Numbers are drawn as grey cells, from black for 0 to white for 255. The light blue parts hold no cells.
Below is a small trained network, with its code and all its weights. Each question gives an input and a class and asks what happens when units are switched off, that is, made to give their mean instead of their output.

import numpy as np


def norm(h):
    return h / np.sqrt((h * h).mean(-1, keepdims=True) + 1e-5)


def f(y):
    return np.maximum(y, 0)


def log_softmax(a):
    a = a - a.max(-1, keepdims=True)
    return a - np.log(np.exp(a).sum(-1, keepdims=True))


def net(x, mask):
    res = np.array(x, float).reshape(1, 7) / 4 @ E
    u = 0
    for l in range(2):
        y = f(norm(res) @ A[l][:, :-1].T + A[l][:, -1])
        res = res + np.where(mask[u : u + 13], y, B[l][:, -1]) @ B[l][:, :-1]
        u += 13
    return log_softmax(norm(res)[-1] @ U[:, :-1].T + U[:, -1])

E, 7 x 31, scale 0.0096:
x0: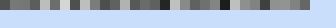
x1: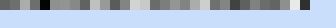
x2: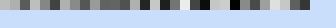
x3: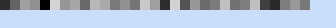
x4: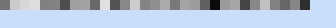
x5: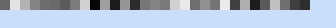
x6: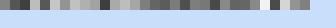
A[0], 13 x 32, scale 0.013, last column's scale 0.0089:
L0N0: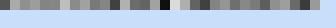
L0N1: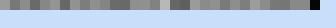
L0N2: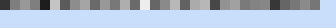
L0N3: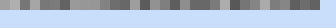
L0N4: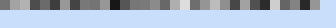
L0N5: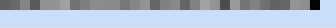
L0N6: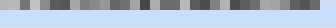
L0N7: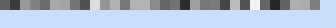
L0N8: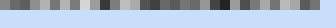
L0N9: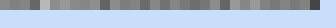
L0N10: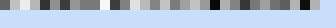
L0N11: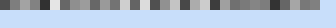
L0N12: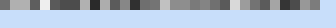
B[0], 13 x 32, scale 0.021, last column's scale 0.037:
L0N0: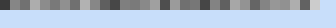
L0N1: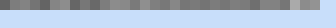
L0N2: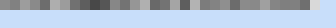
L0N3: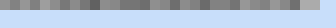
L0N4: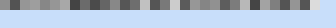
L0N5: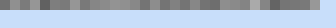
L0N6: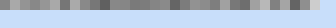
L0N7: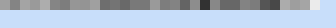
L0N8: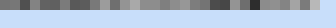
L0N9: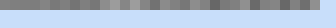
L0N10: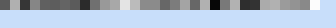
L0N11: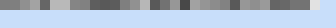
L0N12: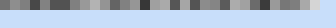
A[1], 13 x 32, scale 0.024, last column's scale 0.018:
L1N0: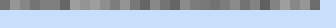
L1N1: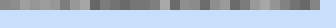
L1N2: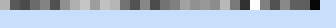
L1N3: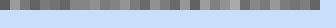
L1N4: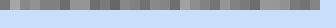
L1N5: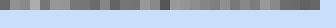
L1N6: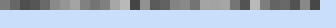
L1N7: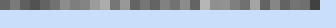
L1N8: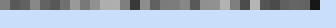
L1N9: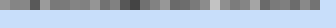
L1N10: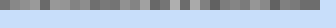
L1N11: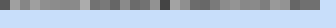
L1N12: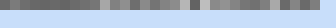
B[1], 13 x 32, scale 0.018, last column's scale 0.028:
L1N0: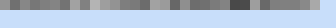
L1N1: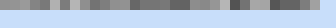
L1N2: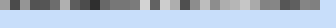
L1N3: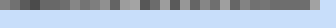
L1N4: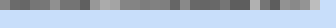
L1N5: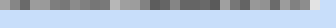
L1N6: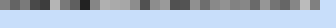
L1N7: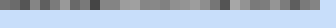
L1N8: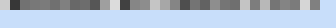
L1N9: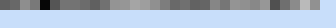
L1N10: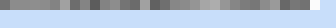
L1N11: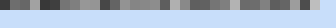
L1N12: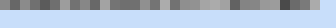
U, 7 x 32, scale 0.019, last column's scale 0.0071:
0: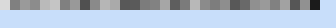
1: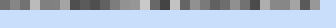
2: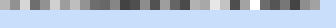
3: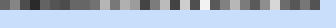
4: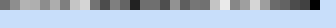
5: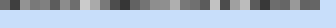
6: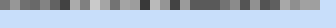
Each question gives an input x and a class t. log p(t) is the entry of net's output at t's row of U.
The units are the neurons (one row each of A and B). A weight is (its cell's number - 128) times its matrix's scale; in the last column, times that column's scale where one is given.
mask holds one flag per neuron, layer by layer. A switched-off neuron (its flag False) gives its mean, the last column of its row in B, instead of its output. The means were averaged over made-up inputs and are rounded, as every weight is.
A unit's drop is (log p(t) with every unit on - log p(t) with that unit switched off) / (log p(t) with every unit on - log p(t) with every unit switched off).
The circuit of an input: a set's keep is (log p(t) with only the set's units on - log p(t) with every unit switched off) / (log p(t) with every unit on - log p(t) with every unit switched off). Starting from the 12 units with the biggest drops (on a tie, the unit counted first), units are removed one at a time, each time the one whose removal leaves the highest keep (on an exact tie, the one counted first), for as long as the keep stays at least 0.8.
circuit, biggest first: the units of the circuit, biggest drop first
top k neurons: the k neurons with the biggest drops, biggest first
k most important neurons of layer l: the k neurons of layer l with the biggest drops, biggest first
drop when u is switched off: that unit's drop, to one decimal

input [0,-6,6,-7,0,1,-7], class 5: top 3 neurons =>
[L0N10 L0N12 L0N4]
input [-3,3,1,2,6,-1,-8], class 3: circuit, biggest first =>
[L0N10]
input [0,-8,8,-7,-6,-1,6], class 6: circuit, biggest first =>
[L0N4 L0N11]
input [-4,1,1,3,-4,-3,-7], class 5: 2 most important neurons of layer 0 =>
[L0N10 L0N6]
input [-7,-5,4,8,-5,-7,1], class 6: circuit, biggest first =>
[L0N11 L0N4]
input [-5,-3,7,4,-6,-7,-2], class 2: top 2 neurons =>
[L0N10 L0N12]
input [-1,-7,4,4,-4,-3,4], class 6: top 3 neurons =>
[L0N4 L0N11 L0N2]
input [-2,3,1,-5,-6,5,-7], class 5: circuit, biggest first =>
[L0N12 L0N10]
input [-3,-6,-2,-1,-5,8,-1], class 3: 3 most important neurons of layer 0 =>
[L0N12 L0N7 L0N11]
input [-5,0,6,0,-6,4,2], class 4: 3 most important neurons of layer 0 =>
[L0N10 L0N6 L0N8]
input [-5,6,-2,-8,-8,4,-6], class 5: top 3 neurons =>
[L0N4 L0N10 L0N12]
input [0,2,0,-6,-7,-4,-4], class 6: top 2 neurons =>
[L0N11 L0N4]
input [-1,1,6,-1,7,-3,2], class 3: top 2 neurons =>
[L0N10 L0N7]
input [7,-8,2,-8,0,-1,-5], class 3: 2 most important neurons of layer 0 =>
[L0N12 L0N7]
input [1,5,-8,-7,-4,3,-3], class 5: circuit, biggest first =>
[L0N10 L0N12]
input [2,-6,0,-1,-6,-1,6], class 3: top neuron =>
[L0N11]
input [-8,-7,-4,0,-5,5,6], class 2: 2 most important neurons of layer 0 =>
[L0N10 L0N0]
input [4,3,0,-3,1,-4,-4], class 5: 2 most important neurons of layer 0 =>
[L0N10 L0N6]
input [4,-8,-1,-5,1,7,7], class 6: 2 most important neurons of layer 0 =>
[L0N10 L0N4]
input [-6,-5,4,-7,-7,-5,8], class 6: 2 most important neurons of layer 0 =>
[L0N4 L0N11]
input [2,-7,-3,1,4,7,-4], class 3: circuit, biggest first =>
[L0N12]
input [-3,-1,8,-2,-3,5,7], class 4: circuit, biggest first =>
[L0N10 L0N6]
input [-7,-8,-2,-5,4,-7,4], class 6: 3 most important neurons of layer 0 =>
[L0N4 L0N11 L0N2]
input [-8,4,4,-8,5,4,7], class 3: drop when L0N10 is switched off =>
0.2
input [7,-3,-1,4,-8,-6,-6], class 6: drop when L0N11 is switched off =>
0.2
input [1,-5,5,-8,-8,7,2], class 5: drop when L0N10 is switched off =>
0.5
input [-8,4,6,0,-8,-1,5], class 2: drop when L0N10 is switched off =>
0.7
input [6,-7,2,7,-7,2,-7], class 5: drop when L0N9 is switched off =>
0.0
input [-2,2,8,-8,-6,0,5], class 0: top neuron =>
[L0N10]
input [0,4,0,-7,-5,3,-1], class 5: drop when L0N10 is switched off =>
0.3
